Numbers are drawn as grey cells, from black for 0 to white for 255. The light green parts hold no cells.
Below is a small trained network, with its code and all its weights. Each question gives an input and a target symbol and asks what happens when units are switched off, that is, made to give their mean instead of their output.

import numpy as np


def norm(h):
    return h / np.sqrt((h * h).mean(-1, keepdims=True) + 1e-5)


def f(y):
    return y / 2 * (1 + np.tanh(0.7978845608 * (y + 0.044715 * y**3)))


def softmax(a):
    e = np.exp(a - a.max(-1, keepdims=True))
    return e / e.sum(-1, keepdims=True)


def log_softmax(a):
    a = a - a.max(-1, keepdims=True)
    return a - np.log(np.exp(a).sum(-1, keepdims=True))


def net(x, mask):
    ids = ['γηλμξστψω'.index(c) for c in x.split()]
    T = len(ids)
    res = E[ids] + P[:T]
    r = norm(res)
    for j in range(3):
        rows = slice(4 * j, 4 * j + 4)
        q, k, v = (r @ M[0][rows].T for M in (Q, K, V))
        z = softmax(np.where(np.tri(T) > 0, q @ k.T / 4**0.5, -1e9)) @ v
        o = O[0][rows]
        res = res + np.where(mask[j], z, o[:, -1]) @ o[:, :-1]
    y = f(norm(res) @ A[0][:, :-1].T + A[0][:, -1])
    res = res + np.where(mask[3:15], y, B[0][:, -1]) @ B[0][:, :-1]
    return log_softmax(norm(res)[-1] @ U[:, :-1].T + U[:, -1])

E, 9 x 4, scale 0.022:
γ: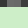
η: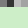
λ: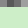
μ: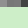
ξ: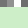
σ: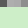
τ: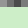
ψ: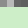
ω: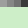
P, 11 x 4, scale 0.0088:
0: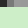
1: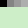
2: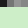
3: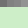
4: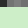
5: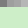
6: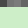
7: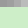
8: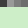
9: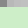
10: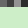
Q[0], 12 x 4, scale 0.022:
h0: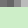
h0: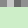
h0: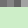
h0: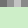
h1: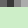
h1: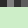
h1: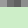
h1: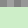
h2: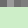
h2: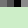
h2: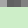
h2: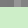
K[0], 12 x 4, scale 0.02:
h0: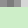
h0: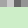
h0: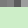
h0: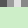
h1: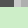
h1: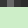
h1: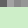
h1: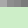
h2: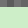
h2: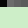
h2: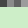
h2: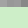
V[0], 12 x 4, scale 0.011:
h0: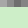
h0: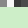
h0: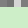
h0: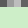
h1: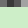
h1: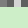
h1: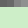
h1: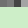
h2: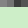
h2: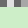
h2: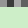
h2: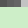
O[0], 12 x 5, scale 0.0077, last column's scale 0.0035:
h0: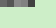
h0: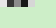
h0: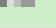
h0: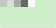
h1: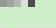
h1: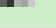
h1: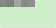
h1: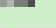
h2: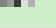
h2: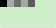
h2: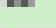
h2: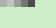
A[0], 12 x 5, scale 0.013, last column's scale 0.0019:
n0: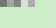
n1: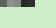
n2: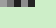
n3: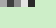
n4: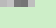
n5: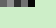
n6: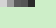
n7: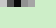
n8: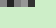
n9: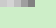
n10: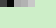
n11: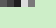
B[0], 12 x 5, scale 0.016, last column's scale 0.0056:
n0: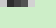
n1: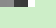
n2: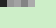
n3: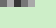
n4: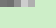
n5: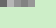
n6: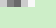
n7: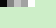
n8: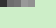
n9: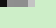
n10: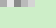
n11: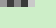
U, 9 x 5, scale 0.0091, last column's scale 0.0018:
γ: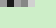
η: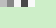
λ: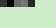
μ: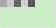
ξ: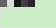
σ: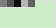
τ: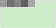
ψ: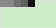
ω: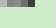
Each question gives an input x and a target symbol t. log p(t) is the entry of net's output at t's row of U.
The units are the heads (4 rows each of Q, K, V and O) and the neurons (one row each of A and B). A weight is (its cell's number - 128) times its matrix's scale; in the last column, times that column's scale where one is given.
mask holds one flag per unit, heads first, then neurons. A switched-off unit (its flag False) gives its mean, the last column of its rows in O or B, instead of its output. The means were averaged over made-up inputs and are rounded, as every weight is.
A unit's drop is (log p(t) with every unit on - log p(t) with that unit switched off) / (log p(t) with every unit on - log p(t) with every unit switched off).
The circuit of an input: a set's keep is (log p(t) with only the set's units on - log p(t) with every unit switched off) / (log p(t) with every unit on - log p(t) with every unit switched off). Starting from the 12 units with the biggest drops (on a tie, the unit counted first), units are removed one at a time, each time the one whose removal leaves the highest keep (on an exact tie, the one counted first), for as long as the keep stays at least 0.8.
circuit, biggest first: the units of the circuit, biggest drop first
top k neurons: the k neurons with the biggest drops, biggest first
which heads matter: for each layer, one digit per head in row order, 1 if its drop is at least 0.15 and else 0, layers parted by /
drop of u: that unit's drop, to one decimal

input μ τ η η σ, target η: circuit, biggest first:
[h2]
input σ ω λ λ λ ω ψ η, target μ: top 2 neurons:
[n10 n3]
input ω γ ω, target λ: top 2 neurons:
[n10 n7]
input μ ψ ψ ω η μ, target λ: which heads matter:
011
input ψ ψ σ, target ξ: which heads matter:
011
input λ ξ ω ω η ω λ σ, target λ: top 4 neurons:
[n9 n0 n10 n6]
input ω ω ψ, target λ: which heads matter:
111
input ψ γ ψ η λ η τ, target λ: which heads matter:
100
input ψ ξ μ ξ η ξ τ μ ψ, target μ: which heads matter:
010
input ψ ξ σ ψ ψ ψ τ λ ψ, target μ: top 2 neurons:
[n6 n4]
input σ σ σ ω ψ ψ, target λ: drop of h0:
0.4
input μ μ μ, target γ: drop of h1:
0.1
